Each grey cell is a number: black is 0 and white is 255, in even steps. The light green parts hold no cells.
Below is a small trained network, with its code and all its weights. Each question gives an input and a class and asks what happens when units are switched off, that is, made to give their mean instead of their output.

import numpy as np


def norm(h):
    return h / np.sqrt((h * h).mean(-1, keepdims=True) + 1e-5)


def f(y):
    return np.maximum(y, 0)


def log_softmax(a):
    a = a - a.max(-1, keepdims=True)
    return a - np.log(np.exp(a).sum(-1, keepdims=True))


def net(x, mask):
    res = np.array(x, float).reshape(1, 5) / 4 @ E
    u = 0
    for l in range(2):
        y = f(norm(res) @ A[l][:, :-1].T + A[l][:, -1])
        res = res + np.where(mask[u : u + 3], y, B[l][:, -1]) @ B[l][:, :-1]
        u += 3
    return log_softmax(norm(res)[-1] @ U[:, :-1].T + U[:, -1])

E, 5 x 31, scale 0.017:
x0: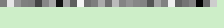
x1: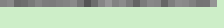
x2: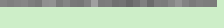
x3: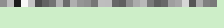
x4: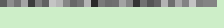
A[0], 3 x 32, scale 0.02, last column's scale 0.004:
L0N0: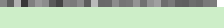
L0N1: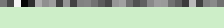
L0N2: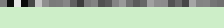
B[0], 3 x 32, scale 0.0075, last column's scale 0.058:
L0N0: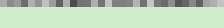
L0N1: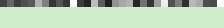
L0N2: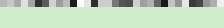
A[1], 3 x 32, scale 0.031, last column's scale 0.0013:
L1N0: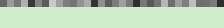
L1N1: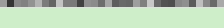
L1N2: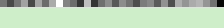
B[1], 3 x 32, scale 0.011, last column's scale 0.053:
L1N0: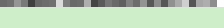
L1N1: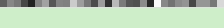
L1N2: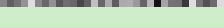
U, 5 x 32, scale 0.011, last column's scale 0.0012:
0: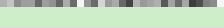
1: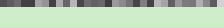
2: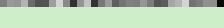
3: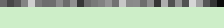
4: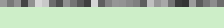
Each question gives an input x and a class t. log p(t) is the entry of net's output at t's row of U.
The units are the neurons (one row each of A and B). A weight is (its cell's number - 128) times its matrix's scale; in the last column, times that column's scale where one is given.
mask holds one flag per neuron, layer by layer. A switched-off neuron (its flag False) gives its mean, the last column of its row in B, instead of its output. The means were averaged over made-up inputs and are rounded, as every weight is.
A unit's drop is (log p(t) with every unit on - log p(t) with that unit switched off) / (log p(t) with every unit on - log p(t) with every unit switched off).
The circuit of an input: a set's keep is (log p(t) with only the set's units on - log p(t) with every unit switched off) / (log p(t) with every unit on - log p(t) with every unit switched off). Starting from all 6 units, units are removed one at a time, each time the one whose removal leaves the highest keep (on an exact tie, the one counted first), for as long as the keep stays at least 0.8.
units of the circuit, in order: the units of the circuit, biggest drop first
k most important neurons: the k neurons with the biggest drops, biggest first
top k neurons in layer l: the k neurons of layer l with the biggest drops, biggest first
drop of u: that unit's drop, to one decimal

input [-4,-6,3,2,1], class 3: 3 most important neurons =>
L1N2; L0N0; L0N2
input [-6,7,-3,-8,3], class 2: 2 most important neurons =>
L0N2; L0N1
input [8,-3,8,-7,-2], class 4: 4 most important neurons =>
L0N0; L1N0; L0N1; L1N1
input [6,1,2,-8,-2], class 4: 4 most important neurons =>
L0N1; L0N0; L1N0; L1N1
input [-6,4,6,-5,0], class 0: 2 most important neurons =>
L0N2; L1N0
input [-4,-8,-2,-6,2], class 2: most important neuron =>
L0N2
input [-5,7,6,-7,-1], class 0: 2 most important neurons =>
L0N2; L0N0
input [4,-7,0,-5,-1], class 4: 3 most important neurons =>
L0N1; L0N0; L1N0
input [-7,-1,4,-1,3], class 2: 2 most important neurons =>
L0N2; L0N0
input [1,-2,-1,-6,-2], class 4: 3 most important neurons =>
L0N0; L0N1; L1N0
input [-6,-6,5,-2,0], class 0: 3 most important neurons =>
L0N2; L1N0; L0N1
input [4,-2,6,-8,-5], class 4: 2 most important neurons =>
L0N1; L0N0
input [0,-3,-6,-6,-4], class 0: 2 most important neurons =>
L0N2; L1N2
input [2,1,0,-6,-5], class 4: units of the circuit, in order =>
L0N0
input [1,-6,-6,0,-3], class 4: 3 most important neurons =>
L0N2; L1N0; L0N0
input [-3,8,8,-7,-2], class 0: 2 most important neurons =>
L0N2; L0N0
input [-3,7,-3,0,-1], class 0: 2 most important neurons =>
L0N1; L1N0
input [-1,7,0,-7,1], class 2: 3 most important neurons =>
L0N2; L0N1; L1N1
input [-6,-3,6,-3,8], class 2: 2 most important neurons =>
L0N2; L1N0
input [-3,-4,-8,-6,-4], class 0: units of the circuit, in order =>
L0N2
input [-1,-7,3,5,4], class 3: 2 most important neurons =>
L0N2; L1N2
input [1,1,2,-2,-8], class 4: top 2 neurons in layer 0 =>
L0N2; L0N0
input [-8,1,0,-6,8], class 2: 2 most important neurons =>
L0N2; L1N0
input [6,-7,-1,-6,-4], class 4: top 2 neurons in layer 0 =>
L0N1; L0N0
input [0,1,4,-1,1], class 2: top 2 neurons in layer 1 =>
L1N1; L1N0
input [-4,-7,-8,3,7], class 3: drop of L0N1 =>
0.0
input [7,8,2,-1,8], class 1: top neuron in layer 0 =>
L0N2
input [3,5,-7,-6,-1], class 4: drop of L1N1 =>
0.1
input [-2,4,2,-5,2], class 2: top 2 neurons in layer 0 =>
L0N2; L0N1
